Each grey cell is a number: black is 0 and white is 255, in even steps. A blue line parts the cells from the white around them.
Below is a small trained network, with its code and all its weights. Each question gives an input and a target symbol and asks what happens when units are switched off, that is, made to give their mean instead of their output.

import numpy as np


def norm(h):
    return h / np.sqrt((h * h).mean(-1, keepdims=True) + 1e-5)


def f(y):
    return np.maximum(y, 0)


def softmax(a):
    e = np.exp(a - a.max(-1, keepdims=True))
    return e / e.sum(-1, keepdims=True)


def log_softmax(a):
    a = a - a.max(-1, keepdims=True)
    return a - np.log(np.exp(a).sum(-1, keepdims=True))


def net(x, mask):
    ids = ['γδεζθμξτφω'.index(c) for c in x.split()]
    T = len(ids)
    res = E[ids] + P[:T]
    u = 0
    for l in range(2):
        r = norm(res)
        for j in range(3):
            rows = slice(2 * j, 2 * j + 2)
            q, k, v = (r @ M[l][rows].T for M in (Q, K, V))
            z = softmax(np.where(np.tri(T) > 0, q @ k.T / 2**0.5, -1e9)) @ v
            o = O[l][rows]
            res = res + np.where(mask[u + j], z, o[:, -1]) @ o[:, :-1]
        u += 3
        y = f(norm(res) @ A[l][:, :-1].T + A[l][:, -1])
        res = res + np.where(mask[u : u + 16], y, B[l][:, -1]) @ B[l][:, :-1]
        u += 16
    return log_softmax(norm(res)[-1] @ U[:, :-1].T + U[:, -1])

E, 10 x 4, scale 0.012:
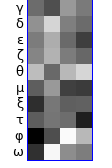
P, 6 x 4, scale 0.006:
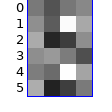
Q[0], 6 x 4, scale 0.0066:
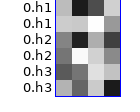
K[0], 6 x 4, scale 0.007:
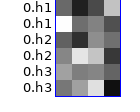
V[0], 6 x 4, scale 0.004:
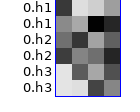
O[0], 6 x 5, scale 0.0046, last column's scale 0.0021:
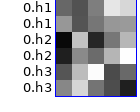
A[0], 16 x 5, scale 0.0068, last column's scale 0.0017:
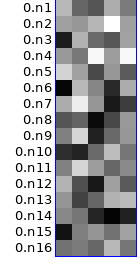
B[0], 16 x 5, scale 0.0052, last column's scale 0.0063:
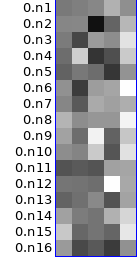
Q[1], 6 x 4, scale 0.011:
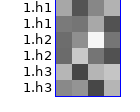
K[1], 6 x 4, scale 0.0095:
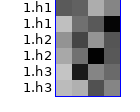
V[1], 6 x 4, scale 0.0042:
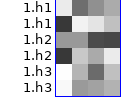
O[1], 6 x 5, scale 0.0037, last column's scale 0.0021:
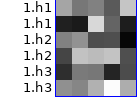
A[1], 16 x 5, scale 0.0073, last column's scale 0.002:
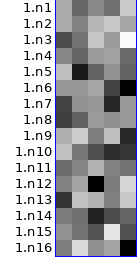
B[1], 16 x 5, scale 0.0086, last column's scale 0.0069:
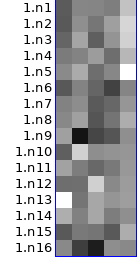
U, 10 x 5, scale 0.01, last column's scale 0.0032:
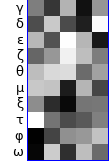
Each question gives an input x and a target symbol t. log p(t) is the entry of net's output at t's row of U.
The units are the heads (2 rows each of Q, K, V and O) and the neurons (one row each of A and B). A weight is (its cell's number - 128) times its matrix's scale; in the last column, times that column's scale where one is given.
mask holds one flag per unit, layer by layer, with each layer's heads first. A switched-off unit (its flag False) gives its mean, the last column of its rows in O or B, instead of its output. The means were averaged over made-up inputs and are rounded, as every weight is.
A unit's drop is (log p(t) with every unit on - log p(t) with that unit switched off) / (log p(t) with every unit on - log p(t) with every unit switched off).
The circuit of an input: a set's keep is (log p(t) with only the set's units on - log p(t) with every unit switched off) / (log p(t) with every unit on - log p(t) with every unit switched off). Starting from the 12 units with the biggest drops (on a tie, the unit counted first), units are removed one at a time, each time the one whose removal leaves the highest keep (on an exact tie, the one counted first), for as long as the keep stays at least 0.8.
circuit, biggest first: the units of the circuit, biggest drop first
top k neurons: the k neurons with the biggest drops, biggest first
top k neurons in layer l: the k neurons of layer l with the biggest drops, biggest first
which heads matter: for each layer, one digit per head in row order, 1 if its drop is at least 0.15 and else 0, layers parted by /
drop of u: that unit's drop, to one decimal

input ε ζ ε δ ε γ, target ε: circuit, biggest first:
[0.n2; 0.n10]
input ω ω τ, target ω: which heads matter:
000 / 010
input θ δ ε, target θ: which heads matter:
011 / 000
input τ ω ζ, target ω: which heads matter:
000 / 100
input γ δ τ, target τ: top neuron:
[0.n4]
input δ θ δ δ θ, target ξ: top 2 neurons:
[0.n4; 0.n2]
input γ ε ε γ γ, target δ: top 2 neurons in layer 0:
[0.n4; 0.n9]
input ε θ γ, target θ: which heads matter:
101 / 100
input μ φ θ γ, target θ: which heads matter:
111 / 100
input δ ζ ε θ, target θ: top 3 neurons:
[0.n4; 0.n2; 1.n12]
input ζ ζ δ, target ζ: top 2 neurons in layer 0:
[0.n9; 0.n7]
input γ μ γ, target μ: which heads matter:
110 / 100
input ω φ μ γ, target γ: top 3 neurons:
[0.n10; 0.n12; 0.n14]
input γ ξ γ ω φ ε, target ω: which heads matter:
001 / 100
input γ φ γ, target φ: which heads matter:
001 / 010
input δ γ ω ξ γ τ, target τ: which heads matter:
010 / 010
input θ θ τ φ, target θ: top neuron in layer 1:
[1.n13]
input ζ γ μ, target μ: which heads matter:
100 / 000
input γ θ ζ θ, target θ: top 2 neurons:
[0.n2; 0.n4]
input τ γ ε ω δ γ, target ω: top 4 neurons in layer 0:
[0.n9; 0.n12; 0.n6; 0.n3]
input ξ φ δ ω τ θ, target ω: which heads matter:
000 / 110
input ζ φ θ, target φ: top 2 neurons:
[1.n12; 0.n1]
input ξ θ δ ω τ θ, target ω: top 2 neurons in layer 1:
[1.n5; 1.n15]
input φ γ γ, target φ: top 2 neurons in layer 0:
[0.n4; 0.n10]
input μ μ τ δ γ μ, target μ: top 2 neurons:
[1.n5; 0.n9]
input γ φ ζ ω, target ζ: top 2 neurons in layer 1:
[1.n13; 1.n5]
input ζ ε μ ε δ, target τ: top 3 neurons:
[1.n13; 1.n16; 0.n4]
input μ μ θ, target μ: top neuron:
[1.n10]
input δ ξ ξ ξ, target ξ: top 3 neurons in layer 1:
[1.n12; 1.n13; 1.n5]
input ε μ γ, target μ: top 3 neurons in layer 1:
[1.n5; 1.n12; 1.n13]
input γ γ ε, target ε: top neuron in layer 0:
[0.n9]
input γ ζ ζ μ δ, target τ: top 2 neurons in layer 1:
[1.n13; 1.n16]
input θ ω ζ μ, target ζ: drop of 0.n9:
0.3
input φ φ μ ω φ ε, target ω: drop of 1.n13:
0.1
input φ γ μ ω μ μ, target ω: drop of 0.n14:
-0.1
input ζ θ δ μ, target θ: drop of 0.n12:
0.2
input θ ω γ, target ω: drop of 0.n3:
0.1
